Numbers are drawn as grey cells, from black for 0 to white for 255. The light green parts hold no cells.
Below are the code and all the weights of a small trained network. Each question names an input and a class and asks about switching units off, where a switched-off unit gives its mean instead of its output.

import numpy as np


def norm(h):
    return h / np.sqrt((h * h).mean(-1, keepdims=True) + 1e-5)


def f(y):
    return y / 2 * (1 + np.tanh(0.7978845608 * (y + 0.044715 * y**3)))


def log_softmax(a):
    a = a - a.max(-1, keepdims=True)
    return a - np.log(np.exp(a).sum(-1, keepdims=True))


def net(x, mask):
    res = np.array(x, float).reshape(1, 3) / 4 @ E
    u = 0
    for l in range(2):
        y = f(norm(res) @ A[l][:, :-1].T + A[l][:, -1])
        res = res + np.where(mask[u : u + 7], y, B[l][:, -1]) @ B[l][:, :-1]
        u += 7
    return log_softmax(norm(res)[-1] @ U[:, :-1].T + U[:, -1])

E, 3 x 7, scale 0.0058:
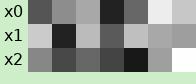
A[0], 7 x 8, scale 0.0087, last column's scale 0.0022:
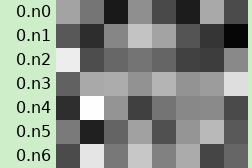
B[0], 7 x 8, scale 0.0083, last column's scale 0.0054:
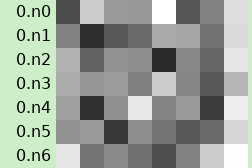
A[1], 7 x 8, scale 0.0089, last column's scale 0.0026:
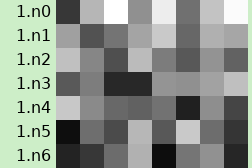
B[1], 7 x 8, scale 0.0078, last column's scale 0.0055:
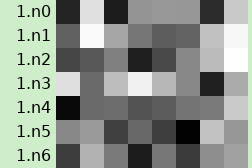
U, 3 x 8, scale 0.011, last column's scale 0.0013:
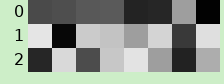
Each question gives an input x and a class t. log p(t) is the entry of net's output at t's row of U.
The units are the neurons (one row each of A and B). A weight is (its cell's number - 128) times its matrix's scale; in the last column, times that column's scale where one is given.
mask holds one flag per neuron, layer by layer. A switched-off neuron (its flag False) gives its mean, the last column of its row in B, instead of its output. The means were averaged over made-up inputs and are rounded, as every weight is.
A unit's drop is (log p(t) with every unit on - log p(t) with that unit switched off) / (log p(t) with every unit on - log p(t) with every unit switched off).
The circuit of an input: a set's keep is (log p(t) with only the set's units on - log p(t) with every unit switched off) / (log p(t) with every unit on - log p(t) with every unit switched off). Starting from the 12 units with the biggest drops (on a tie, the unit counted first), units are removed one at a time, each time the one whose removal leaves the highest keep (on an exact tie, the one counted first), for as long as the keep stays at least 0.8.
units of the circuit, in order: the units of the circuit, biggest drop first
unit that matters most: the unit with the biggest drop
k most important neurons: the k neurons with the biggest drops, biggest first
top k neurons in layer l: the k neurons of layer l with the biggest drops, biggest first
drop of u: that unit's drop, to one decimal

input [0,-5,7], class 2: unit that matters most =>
0.n0
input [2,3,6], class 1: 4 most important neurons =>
1.n3, 0.n4, 0.n2, 0.n6
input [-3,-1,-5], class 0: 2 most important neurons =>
0.n4, 0.n6
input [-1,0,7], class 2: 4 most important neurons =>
0.n0, 0.n6, 0.n2, 0.n4
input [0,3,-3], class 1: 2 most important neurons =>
0.n0, 0.n1
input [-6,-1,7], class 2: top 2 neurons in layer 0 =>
0.n0, 0.n6
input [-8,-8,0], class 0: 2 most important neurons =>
0.n6, 1.n2
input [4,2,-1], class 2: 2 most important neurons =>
0.n2, 1.n0
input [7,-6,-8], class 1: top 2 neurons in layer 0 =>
0.n6, 0.n4
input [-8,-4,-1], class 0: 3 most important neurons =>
0.n2, 0.n6, 1.n2
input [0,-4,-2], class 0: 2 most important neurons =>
0.n6, 1.n2
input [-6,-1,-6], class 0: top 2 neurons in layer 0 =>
0.n4, 0.n6
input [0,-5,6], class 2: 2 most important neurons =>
0.n0, 0.n2
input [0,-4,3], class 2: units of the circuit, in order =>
0.n0
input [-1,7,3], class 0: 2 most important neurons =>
0.n5, 0.n1
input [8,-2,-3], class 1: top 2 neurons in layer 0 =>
0.n4, 0.n0
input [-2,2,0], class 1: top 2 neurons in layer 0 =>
0.n1, 0.n5
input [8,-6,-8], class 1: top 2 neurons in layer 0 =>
0.n4, 0.n6
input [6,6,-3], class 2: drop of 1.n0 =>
0.3
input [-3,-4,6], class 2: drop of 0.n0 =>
0.9
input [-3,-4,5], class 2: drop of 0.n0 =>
1.0
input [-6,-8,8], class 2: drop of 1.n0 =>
0.0
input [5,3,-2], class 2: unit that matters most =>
1.n0
